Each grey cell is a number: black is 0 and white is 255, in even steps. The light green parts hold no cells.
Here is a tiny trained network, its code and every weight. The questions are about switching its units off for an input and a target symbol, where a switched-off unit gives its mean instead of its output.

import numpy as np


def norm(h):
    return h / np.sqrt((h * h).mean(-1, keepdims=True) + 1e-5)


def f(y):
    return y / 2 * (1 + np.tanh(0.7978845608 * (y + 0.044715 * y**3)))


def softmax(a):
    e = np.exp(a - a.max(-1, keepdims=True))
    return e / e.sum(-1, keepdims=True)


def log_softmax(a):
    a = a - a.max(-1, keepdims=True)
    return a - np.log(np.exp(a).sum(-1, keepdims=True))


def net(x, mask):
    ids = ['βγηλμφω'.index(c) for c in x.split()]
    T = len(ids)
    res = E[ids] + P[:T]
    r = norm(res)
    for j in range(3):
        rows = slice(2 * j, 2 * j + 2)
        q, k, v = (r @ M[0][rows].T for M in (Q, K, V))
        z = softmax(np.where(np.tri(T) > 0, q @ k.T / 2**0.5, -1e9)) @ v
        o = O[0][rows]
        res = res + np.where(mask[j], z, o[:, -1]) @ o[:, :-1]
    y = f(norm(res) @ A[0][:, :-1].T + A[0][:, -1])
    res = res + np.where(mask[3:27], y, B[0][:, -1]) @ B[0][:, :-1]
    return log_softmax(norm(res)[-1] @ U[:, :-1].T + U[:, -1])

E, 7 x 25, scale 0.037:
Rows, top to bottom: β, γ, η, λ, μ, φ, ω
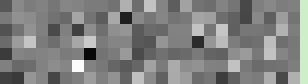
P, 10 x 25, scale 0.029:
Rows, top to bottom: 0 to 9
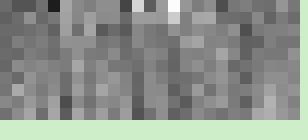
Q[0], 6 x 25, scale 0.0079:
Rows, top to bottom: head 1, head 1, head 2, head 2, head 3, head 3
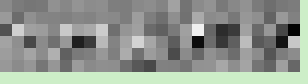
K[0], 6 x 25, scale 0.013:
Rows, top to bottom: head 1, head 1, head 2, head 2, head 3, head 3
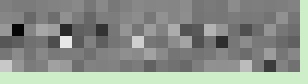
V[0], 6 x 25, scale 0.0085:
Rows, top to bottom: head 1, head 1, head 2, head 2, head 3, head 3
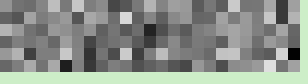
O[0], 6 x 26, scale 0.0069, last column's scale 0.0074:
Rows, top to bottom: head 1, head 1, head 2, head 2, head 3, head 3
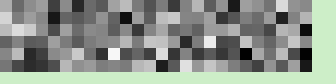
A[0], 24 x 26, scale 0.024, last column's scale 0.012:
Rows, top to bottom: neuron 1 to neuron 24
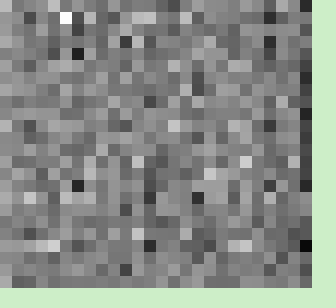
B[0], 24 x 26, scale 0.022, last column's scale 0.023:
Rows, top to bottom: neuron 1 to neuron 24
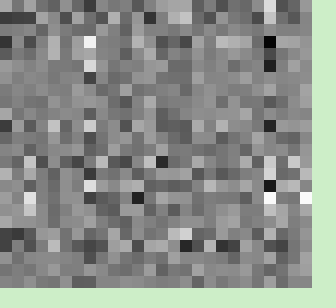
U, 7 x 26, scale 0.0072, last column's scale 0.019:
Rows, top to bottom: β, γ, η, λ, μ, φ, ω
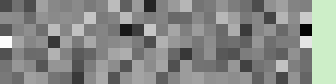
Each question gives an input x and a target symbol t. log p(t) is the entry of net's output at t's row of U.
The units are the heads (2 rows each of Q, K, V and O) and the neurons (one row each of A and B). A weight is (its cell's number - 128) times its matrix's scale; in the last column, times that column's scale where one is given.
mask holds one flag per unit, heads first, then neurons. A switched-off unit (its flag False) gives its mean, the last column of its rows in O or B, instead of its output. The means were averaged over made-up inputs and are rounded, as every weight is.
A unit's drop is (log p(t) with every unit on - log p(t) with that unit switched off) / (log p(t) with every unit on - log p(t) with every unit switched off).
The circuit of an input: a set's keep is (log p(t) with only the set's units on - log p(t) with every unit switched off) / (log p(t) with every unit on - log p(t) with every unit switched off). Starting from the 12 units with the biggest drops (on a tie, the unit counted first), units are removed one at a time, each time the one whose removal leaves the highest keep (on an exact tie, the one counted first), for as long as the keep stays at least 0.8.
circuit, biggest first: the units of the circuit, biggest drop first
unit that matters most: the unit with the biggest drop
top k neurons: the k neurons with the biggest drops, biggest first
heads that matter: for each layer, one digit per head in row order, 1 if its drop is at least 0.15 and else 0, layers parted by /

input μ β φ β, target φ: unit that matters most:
head 3
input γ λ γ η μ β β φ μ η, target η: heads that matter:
100
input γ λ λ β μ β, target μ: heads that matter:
011
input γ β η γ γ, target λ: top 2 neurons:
[neuron 1; neuron 15]
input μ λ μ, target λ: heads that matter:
101
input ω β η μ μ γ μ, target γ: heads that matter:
001
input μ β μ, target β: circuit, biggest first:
[head 3; neuron 17; neuron 20]
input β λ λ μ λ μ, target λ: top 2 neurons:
[neuron 19; neuron 11]
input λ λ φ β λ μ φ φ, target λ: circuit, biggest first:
[head 1; neuron 1]
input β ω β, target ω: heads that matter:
111
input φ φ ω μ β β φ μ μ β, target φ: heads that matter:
101
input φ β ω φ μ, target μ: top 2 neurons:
[neuron 21; neuron 17]
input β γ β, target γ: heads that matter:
101
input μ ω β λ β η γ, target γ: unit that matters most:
neuron 4
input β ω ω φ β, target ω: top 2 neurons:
[neuron 17; neuron 10]
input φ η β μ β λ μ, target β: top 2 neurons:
[neuron 17; neuron 15]
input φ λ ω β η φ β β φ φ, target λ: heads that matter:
100
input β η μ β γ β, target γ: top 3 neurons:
[neuron 17; neuron 15; neuron 1]
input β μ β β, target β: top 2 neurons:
[neuron 20; neuron 17]
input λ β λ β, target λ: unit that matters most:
head 3
